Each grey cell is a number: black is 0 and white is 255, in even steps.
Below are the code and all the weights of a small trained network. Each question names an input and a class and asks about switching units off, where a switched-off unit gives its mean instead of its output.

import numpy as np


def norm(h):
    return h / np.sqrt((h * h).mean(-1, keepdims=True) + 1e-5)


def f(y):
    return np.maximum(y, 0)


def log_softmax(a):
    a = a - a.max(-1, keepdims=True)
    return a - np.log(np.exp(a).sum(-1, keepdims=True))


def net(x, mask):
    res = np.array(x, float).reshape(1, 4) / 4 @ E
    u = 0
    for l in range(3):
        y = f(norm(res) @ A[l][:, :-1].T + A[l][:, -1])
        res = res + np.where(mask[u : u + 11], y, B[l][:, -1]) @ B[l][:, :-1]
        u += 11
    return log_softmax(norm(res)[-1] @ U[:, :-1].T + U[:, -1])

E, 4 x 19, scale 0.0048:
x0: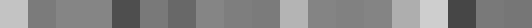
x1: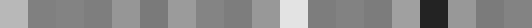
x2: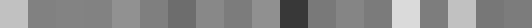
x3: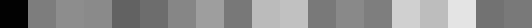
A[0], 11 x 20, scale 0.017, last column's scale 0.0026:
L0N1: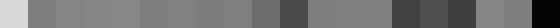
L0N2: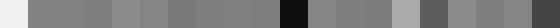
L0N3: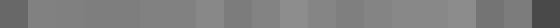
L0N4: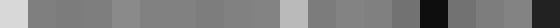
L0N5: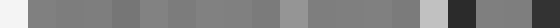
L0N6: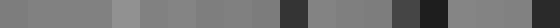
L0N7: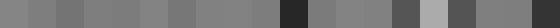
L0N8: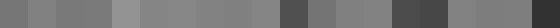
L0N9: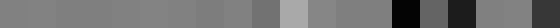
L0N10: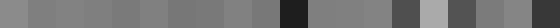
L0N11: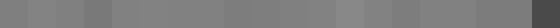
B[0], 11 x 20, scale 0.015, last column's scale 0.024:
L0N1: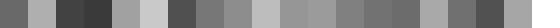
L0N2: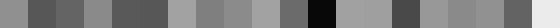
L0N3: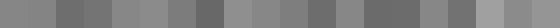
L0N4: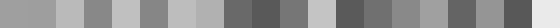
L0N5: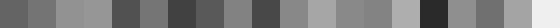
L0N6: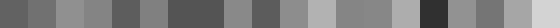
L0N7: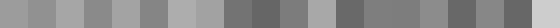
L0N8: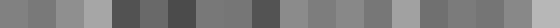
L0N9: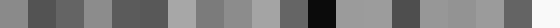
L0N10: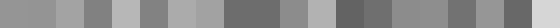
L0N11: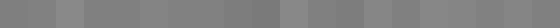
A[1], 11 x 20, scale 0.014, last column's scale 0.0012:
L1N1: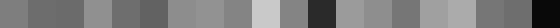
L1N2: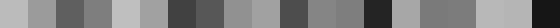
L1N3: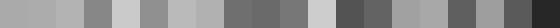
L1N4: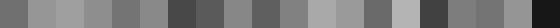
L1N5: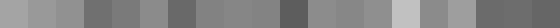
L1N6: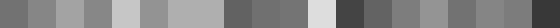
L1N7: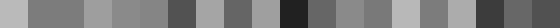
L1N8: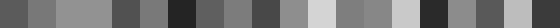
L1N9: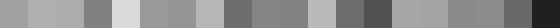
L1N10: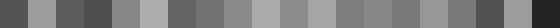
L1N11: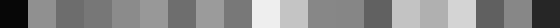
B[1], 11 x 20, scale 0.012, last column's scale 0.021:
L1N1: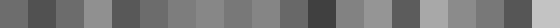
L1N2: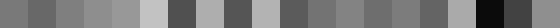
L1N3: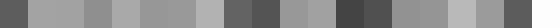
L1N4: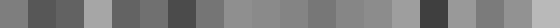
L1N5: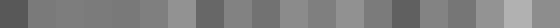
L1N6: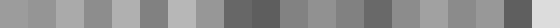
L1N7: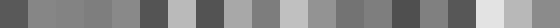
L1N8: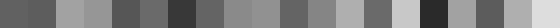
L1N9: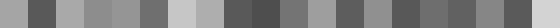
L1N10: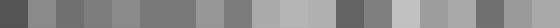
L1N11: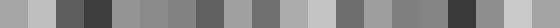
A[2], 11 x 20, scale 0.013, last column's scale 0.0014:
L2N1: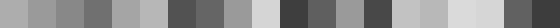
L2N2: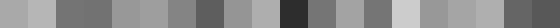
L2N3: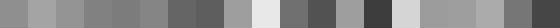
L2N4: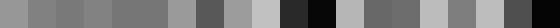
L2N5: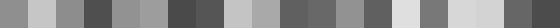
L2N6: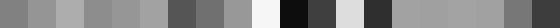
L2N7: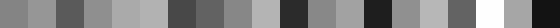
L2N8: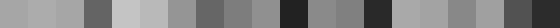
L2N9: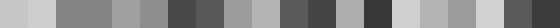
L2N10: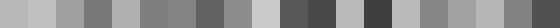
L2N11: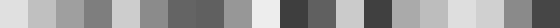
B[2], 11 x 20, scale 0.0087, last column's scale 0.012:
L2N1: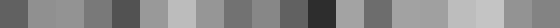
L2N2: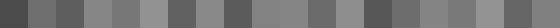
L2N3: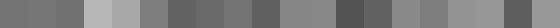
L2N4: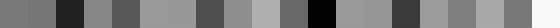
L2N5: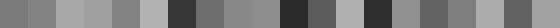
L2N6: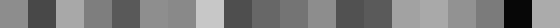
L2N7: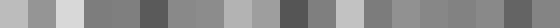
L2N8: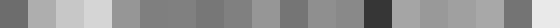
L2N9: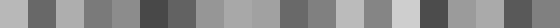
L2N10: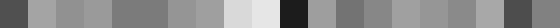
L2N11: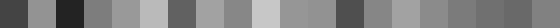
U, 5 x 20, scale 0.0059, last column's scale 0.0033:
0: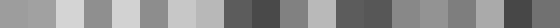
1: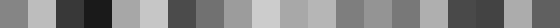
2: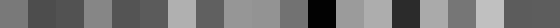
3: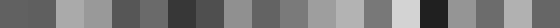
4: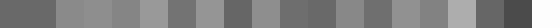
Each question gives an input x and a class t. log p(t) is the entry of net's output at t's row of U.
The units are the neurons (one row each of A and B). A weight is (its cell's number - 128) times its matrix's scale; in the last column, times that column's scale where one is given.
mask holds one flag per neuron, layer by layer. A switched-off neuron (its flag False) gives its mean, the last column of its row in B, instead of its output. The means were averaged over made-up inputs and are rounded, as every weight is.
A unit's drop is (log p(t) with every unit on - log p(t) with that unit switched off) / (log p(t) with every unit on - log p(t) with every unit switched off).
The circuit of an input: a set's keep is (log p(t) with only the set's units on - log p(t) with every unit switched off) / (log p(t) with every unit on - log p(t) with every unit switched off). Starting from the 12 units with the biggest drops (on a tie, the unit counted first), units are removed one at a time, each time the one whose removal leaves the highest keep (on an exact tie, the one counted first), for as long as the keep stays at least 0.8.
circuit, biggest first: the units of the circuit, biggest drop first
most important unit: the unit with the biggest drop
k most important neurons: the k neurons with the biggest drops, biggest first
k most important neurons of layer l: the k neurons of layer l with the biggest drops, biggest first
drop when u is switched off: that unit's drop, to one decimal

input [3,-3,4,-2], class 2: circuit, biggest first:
[L0N2]
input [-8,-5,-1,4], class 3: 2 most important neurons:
[L0N4; L0N9]
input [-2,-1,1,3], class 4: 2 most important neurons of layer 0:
[L0N3; L0N1]
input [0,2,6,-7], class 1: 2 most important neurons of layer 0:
[L0N1; L0N9]
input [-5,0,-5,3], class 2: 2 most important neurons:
[L0N1; L0N5]
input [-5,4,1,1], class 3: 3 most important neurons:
[L0N6; L1N8; L0N10]
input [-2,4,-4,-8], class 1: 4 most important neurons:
[L0N1; L0N6; L0N9; L0N4]
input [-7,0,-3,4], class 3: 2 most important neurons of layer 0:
[L0N9; L0N2]
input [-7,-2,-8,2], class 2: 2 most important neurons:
[L0N9; L0N5]
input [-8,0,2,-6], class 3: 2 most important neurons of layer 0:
[L0N6; L0N8]
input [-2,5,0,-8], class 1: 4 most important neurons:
[L0N1; L0N6; L0N2; L0N9]
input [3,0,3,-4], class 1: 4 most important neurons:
[L0N1; L0N9; L0N2; L0N5]
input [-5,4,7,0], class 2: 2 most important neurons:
[L0N2; L0N5]
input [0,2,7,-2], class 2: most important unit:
L0N2
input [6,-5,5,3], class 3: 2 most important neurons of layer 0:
[L0N9; L0N4]
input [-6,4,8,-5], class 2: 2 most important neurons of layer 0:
[L0N2; L0N5]
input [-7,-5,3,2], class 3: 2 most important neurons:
[L0N4; L0N6]
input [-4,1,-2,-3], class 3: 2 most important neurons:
[L0N6; L0N8]
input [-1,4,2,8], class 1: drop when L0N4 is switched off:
0.9
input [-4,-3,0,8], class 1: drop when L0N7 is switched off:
0.9
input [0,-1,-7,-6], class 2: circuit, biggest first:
[L0N9]
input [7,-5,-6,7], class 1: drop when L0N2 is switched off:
0.8
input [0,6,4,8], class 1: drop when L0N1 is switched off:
0.0
